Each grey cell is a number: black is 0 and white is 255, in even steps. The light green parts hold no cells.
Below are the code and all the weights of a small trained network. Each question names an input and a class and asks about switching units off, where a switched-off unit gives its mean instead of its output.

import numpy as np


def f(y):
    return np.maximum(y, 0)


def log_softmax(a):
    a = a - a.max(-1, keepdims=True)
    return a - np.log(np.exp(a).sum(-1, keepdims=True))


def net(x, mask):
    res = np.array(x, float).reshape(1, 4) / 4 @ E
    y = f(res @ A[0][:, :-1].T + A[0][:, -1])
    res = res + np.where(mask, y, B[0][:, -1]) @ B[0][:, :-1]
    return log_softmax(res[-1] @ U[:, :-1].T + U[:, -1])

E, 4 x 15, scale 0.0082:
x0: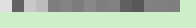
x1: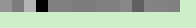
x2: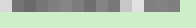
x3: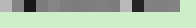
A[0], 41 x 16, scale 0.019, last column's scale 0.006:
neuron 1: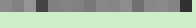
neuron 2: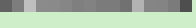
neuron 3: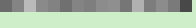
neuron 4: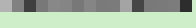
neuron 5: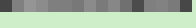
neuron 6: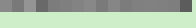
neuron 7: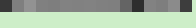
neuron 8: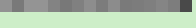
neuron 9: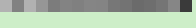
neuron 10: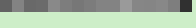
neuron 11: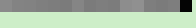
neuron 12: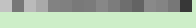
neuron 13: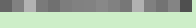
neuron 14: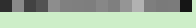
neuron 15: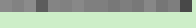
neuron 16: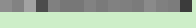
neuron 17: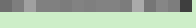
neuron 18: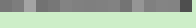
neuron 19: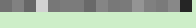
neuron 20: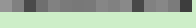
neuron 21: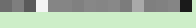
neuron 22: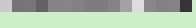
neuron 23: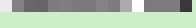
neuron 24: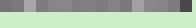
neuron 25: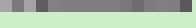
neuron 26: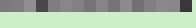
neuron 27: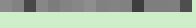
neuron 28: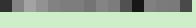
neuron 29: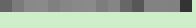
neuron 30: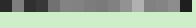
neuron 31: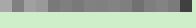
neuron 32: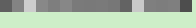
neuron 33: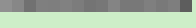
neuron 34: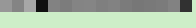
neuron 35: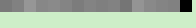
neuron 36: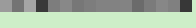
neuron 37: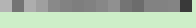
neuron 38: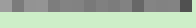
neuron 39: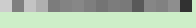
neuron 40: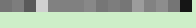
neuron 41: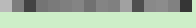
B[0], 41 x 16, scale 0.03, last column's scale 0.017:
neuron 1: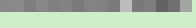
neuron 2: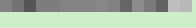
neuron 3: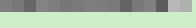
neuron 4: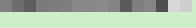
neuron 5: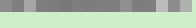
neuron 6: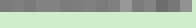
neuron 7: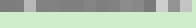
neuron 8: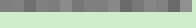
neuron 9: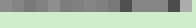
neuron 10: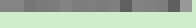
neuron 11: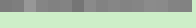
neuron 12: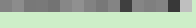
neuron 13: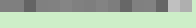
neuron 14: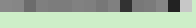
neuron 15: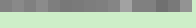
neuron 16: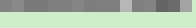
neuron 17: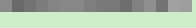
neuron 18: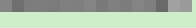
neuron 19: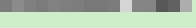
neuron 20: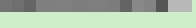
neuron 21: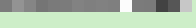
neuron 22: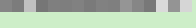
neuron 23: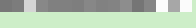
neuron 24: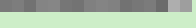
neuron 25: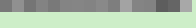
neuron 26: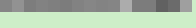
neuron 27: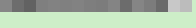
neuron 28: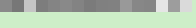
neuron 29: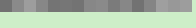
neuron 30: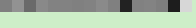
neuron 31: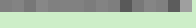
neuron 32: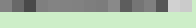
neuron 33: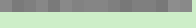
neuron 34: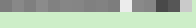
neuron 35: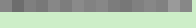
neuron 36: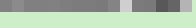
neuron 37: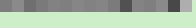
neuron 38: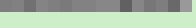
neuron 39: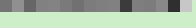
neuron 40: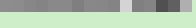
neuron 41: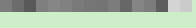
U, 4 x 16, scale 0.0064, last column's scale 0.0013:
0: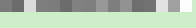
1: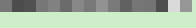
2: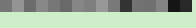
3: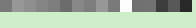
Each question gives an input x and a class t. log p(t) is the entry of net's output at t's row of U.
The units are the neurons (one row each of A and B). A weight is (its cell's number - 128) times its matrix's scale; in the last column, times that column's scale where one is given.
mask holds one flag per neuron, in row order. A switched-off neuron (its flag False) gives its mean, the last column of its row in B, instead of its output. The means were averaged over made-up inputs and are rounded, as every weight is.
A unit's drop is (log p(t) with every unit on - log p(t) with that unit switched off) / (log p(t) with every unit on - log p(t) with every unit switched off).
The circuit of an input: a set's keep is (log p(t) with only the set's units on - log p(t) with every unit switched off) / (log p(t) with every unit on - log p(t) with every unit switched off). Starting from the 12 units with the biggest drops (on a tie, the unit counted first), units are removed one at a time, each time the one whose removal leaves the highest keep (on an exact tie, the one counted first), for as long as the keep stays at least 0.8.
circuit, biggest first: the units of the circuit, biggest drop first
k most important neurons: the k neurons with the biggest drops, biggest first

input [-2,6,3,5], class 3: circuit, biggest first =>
(neuron 34)
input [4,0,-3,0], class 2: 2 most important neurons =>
(neuron 23; neuron 22)
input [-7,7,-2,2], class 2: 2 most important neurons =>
(neuron 30; neuron 14)
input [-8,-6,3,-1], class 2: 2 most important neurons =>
(neuron 30; neuron 14)
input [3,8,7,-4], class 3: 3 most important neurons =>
(neuron 34; neuron 36; neuron 28)
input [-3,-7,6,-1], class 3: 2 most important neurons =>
(neuron 21; neuron 40)
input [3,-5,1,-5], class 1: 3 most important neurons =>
(neuron 32; neuron 34; neuron 2)
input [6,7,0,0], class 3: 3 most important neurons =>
(neuron 34; neuron 36; neuron 30)
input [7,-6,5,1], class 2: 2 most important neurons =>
(neuron 39; neuron 12)
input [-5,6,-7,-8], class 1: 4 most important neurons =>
(neuron 32; neuron 23; neuron 2; neuron 13)
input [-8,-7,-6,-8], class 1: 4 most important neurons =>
(neuron 32; neuron 2; neuron 13; neuron 3)
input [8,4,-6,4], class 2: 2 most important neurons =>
(neuron 39; neuron 23)
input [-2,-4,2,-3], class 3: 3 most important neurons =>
(neuron 21; neuron 4; neuron 41)
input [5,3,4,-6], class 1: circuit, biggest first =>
(neuron 32)
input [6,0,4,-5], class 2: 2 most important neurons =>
(neuron 39; neuron 12)
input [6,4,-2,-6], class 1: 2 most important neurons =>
(neuron 32; neuron 30)
